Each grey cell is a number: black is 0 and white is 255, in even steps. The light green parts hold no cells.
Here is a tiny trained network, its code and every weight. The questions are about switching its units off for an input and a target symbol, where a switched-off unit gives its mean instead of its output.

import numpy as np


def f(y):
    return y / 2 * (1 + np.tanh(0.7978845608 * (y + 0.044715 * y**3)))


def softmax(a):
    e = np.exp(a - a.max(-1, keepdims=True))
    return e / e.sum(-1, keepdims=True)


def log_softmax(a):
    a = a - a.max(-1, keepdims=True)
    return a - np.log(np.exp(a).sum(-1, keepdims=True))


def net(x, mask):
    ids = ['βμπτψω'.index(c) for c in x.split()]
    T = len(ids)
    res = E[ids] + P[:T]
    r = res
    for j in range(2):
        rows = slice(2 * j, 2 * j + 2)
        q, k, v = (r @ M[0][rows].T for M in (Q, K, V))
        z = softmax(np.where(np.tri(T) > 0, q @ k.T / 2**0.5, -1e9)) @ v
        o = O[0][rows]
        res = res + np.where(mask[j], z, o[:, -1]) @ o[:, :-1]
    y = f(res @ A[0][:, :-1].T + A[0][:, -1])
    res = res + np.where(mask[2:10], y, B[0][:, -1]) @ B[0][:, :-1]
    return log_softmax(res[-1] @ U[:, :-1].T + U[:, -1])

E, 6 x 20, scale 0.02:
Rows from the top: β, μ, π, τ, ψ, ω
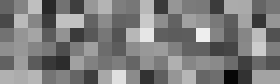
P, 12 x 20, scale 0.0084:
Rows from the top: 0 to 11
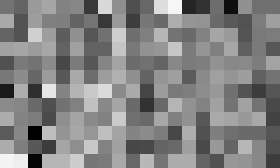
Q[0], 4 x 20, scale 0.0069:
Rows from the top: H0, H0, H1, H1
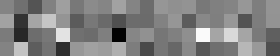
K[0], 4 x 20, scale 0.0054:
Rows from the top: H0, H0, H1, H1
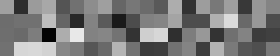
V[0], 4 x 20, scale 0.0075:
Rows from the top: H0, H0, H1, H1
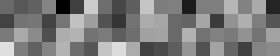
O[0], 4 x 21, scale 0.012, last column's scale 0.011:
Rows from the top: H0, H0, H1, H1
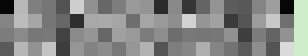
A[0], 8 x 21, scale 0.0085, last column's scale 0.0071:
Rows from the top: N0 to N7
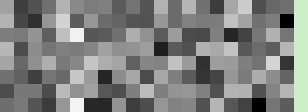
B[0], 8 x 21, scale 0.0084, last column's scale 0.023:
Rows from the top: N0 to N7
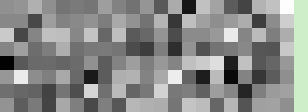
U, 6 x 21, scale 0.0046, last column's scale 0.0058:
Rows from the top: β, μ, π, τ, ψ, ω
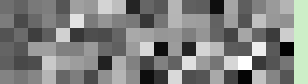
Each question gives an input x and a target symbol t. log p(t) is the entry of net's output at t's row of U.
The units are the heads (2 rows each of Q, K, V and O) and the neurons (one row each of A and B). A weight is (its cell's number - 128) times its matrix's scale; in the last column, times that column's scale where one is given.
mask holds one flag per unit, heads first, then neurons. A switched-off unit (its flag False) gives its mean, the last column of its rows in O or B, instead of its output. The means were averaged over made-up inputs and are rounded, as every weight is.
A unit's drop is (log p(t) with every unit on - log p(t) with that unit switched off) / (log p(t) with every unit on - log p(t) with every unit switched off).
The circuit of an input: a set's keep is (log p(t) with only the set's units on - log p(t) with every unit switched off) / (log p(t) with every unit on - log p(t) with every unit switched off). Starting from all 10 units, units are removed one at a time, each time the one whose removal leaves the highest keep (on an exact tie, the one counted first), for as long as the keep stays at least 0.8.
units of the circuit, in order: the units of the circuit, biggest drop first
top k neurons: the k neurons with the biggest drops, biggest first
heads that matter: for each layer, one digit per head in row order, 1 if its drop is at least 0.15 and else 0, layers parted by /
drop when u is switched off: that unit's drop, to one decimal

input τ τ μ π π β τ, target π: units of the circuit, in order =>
[H1, N0, H0, N2]
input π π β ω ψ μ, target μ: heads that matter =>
01
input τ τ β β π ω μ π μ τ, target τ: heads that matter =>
01
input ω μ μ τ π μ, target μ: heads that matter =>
11
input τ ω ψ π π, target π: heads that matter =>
00
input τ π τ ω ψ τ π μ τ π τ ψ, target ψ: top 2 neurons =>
[N0, N3]
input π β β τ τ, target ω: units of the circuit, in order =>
[N5, H1, H0]
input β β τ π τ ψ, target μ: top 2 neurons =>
[N7, N2]
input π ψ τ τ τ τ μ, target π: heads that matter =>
10
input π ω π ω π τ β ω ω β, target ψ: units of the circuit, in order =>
[H0]
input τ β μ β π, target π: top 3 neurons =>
[N0, N2, N1]
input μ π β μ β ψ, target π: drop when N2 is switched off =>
0.2
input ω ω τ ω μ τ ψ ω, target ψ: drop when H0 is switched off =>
1.2
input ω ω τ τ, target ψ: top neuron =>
[N0]
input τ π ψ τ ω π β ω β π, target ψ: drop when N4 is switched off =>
0.0
